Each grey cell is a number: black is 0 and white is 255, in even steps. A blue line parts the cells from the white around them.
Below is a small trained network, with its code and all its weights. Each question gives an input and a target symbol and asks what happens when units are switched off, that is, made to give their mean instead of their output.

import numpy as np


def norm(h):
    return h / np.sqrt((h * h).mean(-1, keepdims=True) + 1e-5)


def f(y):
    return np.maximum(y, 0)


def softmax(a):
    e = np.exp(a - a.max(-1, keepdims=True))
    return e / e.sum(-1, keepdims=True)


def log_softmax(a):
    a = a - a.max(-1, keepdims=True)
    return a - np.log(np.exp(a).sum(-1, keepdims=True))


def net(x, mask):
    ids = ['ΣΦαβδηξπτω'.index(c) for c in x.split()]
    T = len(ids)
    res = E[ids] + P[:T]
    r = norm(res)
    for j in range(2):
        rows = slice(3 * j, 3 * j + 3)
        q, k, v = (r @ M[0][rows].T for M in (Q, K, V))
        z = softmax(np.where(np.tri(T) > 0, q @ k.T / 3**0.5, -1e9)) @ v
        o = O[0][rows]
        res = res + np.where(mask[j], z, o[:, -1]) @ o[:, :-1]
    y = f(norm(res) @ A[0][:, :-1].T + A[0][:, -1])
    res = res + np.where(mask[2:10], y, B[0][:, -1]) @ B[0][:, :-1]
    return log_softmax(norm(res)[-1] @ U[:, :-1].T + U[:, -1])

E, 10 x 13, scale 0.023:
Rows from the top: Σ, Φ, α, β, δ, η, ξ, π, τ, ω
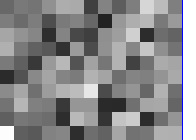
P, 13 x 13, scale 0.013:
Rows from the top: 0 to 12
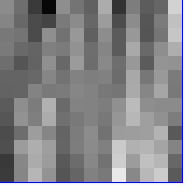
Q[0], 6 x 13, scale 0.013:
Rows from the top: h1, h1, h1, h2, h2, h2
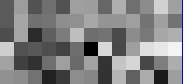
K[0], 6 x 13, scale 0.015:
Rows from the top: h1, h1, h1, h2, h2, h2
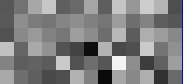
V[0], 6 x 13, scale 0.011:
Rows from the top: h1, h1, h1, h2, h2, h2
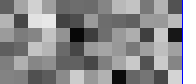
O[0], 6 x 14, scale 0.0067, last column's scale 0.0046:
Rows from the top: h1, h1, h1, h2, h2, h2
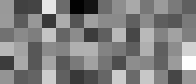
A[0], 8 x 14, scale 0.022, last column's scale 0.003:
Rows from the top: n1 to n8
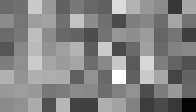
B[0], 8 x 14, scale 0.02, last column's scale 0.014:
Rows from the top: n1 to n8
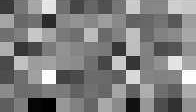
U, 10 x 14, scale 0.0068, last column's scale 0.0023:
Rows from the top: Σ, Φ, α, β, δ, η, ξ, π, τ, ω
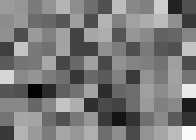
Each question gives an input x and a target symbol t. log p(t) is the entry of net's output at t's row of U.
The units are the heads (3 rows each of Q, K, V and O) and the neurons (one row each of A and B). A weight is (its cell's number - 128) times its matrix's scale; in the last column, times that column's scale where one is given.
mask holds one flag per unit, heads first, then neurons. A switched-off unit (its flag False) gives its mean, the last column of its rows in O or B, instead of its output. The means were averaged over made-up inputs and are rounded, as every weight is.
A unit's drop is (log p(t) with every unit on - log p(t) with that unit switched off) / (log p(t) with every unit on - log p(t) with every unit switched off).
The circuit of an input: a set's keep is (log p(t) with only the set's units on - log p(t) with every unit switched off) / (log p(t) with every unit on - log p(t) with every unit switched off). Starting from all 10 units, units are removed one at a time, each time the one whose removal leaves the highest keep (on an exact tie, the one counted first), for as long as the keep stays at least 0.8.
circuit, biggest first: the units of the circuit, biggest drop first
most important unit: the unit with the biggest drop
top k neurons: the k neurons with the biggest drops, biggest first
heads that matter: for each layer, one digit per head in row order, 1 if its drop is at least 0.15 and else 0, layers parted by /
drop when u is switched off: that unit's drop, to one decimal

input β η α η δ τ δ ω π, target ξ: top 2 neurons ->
n6, n2
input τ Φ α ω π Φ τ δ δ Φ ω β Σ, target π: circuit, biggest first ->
h2, n4, n5, n6
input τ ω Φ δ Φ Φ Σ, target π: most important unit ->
n4
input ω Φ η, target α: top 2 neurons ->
n5, n8
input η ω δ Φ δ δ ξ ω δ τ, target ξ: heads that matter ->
01
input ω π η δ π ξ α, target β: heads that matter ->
00
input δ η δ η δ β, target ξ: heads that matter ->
01
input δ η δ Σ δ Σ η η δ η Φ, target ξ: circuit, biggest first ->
h2, n6, n1, h1
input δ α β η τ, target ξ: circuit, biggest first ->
n6, n2
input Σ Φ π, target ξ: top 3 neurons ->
n6, n3, n2
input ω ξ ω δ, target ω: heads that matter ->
11
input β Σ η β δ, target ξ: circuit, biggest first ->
n6, n1
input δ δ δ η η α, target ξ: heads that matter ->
00
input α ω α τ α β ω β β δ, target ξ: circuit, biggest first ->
h2, n6, n5
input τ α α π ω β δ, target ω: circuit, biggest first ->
h2, n6
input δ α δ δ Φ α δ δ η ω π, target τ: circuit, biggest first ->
h2, n6, n1
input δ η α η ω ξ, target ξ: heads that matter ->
00
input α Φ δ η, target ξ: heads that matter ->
10
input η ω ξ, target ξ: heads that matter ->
10
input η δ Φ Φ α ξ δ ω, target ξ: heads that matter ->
01
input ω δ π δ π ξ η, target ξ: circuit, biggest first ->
n6, n2
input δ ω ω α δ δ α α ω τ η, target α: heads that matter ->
11
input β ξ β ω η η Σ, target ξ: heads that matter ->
00
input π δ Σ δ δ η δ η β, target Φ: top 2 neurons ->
n6, n1
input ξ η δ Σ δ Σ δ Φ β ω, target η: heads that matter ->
11
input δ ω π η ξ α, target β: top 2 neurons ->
n8, n1
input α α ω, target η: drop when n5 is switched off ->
0.1
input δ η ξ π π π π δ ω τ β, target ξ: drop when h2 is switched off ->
1.3
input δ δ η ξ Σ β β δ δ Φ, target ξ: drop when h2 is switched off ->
1.4
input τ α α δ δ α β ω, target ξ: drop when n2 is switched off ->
0.2
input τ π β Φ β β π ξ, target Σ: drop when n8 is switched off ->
0.2
